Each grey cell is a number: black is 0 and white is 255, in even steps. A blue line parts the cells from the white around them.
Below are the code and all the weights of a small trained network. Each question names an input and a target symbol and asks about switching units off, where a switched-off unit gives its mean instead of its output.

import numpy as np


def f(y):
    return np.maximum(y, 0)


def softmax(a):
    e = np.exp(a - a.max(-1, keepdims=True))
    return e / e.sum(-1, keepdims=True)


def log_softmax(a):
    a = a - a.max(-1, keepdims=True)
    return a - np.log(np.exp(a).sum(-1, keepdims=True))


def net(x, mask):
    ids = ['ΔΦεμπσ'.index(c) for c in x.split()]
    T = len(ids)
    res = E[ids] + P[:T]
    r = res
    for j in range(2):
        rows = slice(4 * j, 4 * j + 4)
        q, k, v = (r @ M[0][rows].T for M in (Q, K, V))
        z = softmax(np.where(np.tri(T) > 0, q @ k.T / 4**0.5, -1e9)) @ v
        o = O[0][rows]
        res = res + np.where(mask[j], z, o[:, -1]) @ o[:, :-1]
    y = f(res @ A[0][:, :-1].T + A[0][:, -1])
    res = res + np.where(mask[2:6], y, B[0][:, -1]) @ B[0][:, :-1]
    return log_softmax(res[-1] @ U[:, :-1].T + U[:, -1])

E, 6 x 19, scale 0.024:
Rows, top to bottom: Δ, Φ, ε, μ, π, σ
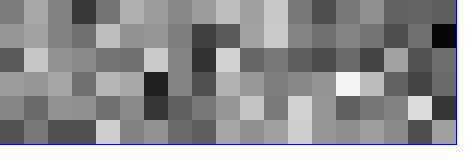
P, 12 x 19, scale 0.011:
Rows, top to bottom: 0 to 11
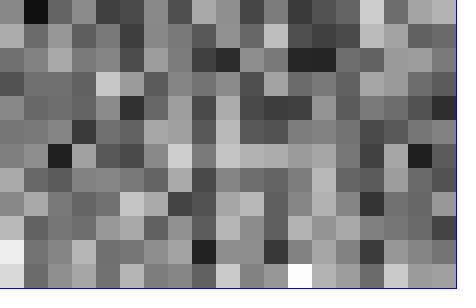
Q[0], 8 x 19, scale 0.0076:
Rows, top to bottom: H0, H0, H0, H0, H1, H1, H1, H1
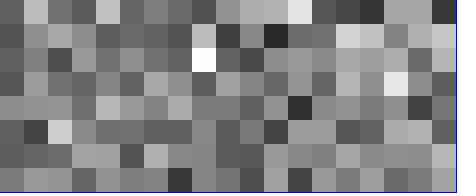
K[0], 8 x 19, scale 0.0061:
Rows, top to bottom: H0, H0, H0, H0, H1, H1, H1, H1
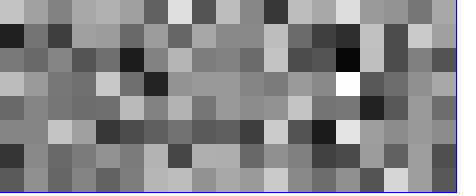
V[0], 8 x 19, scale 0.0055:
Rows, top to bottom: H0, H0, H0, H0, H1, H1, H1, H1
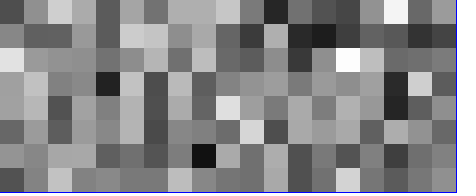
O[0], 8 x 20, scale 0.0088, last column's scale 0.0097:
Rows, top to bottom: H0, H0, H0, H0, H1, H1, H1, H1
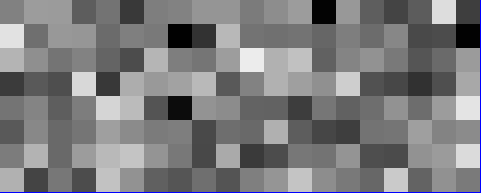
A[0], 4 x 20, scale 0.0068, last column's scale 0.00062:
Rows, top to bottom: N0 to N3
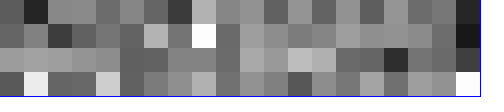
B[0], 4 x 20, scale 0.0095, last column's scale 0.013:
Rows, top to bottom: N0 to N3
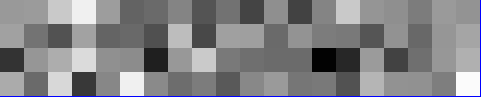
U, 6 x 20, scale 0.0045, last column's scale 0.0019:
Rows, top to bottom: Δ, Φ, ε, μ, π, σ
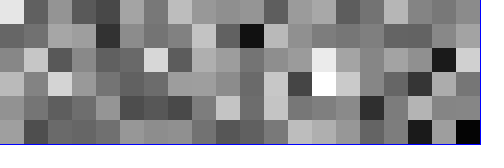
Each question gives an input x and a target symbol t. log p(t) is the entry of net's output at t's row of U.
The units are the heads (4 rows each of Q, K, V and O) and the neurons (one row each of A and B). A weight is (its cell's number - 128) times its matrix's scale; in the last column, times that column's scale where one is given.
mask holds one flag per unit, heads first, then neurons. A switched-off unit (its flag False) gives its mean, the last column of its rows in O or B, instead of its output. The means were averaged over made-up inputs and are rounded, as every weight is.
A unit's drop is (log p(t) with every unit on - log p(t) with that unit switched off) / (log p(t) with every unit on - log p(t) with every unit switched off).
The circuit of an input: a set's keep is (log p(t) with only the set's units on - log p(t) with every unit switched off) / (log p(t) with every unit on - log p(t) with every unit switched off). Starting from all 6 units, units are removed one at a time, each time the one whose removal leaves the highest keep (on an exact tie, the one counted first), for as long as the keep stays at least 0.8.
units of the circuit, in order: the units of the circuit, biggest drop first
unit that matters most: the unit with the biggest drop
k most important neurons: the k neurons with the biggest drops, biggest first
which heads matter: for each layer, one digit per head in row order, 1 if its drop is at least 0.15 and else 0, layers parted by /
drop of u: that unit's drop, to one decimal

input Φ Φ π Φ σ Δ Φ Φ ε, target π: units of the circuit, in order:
H0
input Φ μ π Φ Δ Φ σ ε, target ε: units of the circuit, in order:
H0, N2, N3
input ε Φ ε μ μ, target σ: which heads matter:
01
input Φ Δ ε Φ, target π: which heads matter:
10
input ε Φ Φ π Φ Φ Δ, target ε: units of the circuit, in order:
H0, N3
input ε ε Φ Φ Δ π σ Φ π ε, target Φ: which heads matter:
11
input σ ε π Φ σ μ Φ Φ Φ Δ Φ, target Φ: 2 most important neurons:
N2, N1
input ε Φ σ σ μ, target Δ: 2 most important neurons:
N3, N0
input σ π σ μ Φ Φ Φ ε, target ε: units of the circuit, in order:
N2, H0, N3
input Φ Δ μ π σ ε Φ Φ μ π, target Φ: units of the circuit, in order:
H0, N2
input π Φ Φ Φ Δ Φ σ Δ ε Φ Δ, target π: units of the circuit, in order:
H0, N3
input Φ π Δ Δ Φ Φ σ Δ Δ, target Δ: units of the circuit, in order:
N3, H0
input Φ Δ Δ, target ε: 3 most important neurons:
N3, N2, N1
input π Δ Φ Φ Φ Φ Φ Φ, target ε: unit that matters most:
H0
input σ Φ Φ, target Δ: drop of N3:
0.2
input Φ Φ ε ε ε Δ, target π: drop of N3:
0.2
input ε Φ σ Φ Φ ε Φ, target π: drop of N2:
0.0
